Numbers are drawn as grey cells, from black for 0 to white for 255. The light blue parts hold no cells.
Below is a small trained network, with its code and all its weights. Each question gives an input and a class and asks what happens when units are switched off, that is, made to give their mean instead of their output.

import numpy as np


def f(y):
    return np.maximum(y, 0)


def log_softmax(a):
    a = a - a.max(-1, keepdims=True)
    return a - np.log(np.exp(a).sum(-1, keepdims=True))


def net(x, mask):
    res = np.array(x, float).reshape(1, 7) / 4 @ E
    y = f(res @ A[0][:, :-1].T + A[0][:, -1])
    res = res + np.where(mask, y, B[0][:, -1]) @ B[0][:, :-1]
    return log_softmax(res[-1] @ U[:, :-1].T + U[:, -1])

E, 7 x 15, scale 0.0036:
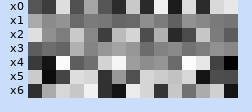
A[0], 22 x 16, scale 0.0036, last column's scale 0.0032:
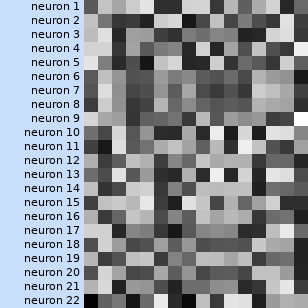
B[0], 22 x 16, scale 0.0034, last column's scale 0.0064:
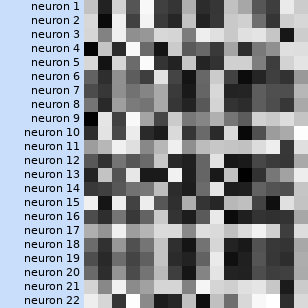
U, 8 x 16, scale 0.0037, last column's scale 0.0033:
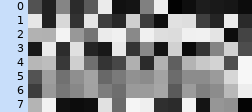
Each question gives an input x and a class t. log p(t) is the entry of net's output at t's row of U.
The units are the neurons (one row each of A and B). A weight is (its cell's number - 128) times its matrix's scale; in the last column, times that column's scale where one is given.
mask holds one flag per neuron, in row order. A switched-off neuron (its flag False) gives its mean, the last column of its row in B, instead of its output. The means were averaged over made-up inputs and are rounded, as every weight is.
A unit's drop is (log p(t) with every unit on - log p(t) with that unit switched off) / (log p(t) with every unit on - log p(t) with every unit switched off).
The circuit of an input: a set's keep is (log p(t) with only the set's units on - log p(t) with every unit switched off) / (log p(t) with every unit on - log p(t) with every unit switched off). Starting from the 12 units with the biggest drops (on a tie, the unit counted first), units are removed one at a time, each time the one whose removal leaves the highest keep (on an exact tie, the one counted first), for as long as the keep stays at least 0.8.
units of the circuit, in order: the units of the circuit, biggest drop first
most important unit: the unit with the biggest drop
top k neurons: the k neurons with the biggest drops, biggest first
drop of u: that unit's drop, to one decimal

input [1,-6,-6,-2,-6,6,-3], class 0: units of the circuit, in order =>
(neuron 14)
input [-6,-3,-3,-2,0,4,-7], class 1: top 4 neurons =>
(neuron 2; neuron 5; neuron 10; neuron 13)
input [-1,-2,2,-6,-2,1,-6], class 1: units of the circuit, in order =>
(neuron 5; neuron 2)
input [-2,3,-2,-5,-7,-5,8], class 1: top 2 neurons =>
(neuron 15; neuron 1)
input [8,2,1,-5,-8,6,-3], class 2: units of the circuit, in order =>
(neuron 17; neuron 3)
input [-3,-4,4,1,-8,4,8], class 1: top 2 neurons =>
(neuron 1; neuron 15)
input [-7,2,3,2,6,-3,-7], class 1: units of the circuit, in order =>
(neuron 5; neuron 2)
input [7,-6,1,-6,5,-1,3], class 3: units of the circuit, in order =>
(neuron 13; neuron 10)
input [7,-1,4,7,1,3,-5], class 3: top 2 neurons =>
(neuron 10; neuron 13)
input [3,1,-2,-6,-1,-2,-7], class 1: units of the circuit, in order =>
(neuron 2; neuron 5)
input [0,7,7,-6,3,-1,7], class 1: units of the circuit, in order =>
(neuron 15; neuron 1)
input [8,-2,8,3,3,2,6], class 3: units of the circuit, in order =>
(neuron 13; neuron 10)
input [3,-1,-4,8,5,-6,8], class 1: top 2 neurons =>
(neuron 15; neuron 1)
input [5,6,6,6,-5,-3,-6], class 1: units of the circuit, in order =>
(neuron 5)
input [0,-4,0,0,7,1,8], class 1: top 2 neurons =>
(neuron 15; neuron 1)
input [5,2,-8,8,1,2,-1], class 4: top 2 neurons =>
(neuron 22; neuron 4)
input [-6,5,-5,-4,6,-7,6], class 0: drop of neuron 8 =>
0.3
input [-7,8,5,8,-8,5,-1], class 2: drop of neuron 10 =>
0.1
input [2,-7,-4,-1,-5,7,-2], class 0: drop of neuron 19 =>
0.2
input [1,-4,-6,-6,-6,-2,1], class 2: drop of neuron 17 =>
0.2
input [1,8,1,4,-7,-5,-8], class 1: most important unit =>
neuron 5
